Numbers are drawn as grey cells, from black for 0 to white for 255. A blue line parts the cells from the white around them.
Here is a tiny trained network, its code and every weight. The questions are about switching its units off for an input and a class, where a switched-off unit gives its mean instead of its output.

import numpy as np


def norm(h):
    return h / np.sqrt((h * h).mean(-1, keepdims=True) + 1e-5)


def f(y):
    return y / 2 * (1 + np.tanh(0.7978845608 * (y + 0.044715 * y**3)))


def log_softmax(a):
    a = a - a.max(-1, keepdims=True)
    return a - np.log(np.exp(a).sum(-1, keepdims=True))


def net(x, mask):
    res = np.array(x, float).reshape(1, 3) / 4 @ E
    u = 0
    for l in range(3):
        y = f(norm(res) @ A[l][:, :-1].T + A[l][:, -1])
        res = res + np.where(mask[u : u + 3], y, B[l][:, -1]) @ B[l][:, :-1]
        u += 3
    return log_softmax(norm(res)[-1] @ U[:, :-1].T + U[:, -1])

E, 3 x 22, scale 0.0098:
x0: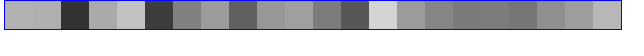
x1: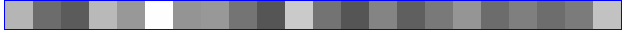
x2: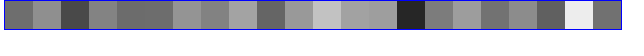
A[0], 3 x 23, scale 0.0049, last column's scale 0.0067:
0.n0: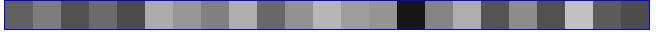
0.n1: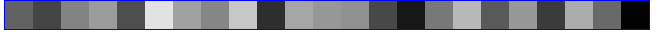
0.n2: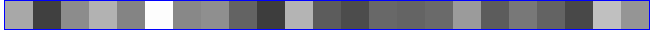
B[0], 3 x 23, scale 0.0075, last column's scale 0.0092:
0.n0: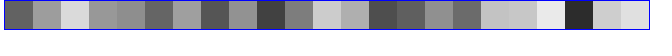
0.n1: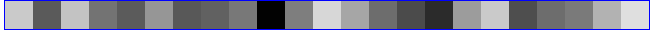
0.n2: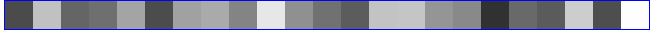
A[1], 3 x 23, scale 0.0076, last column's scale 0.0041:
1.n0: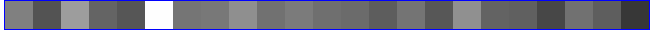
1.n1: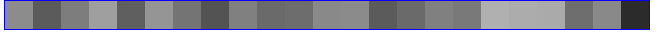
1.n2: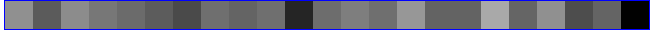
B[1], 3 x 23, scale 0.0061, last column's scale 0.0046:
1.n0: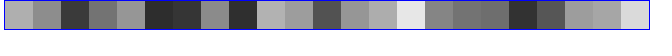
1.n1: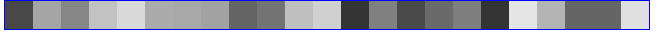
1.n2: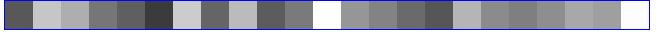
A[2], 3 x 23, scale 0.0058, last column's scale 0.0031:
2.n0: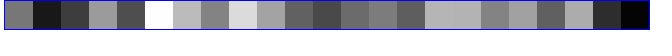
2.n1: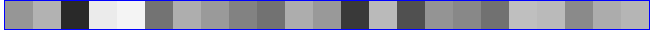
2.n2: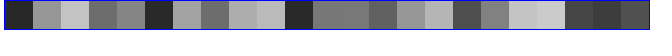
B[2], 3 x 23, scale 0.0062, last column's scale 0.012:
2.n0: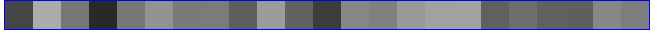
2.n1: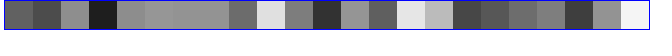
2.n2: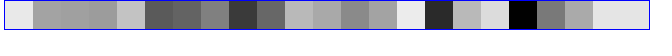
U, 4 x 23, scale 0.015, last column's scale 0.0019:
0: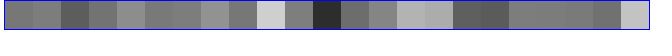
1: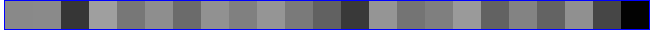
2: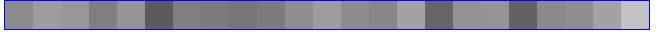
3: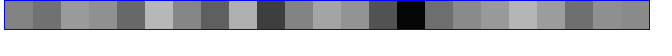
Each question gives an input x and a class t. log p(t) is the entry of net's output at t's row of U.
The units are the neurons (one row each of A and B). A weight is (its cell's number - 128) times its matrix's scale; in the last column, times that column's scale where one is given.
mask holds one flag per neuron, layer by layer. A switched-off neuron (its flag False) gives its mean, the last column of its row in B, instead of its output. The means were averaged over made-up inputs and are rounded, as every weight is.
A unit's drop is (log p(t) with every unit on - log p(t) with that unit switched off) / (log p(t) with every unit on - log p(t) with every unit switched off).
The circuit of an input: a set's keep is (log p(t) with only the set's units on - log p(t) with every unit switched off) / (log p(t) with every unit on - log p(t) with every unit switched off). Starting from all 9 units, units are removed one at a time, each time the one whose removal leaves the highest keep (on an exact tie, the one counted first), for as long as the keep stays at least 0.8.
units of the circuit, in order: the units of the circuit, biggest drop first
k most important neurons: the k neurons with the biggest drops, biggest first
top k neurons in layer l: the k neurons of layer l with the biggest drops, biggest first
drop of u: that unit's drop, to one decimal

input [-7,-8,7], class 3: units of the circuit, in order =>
(0.n2)
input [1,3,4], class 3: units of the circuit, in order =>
(2.n2; 0.n0)
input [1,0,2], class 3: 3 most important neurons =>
(0.n2; 0.n0; 1.n0)
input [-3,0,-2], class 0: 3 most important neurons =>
(0.n0; 1.n0; 0.n1)
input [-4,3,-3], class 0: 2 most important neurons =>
(0.n0; 2.n2)
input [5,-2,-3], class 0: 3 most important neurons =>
(0.n1; 0.n0; 2.n1)
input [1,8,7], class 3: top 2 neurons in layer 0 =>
(0.n1; 0.n0)
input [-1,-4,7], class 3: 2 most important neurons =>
(0.n2; 1.n0)
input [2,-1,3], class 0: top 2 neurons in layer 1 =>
(1.n2; 1.n1)
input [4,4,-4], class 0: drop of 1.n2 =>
0.0
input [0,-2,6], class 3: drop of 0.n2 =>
0.2
